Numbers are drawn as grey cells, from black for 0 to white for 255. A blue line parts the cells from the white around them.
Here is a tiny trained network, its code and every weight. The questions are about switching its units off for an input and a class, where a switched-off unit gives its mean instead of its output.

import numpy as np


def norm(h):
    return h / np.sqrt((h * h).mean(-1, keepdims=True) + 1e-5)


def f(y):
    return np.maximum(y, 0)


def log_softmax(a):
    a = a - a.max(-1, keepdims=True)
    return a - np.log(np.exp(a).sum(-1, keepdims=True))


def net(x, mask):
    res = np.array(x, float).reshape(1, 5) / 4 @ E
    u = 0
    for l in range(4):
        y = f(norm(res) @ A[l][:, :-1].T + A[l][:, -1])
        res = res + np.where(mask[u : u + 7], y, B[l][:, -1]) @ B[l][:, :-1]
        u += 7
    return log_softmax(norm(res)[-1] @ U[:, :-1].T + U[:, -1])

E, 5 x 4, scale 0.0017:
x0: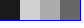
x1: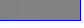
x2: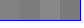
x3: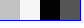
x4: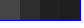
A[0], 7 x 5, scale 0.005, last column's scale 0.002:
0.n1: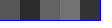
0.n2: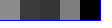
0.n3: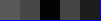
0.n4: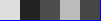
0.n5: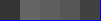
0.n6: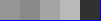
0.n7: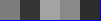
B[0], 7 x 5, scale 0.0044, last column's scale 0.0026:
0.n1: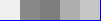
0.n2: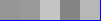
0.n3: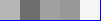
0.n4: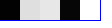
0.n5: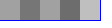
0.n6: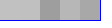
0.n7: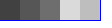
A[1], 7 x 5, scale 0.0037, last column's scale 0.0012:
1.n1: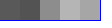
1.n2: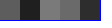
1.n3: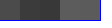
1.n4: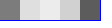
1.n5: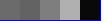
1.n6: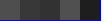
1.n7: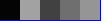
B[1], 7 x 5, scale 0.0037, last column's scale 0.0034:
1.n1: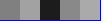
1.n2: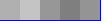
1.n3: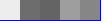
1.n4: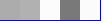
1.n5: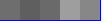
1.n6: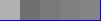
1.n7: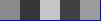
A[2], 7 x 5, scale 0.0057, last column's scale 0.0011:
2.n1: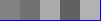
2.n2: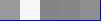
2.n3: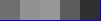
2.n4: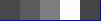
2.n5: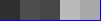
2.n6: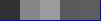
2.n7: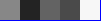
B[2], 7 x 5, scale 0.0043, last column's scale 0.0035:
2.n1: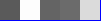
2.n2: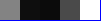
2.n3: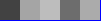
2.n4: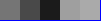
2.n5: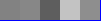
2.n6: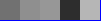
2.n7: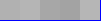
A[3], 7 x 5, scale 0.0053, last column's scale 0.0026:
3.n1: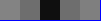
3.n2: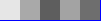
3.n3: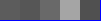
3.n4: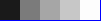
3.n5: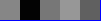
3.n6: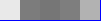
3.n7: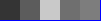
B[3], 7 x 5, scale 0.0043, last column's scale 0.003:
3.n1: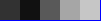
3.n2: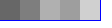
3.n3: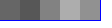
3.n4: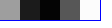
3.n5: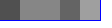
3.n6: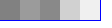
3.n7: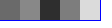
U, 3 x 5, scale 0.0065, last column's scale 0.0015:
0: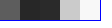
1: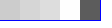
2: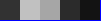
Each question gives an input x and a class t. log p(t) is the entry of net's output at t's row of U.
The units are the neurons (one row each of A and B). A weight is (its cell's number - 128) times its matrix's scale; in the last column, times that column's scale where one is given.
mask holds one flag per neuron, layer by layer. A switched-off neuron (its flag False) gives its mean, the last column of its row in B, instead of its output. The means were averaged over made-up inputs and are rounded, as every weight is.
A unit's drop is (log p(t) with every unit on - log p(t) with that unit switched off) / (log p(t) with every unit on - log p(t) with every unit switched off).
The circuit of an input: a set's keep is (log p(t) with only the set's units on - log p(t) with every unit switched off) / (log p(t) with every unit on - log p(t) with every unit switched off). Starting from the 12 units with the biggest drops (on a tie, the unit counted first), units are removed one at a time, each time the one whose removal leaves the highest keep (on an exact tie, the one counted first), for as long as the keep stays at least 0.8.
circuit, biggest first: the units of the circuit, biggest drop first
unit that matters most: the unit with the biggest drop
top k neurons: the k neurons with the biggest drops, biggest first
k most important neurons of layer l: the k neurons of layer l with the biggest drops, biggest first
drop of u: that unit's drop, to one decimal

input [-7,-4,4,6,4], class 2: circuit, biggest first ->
0.n4, 3.n4
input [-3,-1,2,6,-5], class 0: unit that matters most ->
2.n2
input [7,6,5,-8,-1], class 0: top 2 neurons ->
0.n4, 3.n4
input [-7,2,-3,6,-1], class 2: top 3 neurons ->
0.n4, 0.n1, 3.n4
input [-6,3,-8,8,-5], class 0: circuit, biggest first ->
2.n2, 3.n1
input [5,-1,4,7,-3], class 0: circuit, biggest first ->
2.n2, 0.n4
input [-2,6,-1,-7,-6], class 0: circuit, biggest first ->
3.n4, 0.n7
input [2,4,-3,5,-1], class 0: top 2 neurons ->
0.n4, 3.n1
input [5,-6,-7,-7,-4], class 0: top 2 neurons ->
0.n4, 3.n4
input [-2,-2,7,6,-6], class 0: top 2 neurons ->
2.n2, 3.n1
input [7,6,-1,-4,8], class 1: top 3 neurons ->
0.n4, 1.n3, 0.n1
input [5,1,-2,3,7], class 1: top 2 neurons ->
0.n4, 2.n2
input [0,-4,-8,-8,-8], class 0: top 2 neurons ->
3.n4, 2.n4
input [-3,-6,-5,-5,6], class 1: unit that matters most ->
0.n1
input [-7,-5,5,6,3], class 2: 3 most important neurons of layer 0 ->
0.n4, 0.n1, 0.n6
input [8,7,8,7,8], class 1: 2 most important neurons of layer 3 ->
3.n4, 3.n7
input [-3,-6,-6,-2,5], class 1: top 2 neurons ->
0.n1, 0.n3
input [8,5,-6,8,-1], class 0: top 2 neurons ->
2.n2, 0.n4
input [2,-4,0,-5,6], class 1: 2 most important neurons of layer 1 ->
1.n2, 1.n3
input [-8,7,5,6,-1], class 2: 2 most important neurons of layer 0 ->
0.n4, 0.n1
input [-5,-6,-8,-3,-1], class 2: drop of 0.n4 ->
1.1
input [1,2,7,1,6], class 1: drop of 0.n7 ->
0.0
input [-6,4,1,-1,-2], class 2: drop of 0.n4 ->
0.9
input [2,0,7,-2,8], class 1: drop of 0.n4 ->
0.1
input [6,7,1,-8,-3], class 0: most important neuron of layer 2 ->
2.n4
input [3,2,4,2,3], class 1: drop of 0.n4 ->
0.8
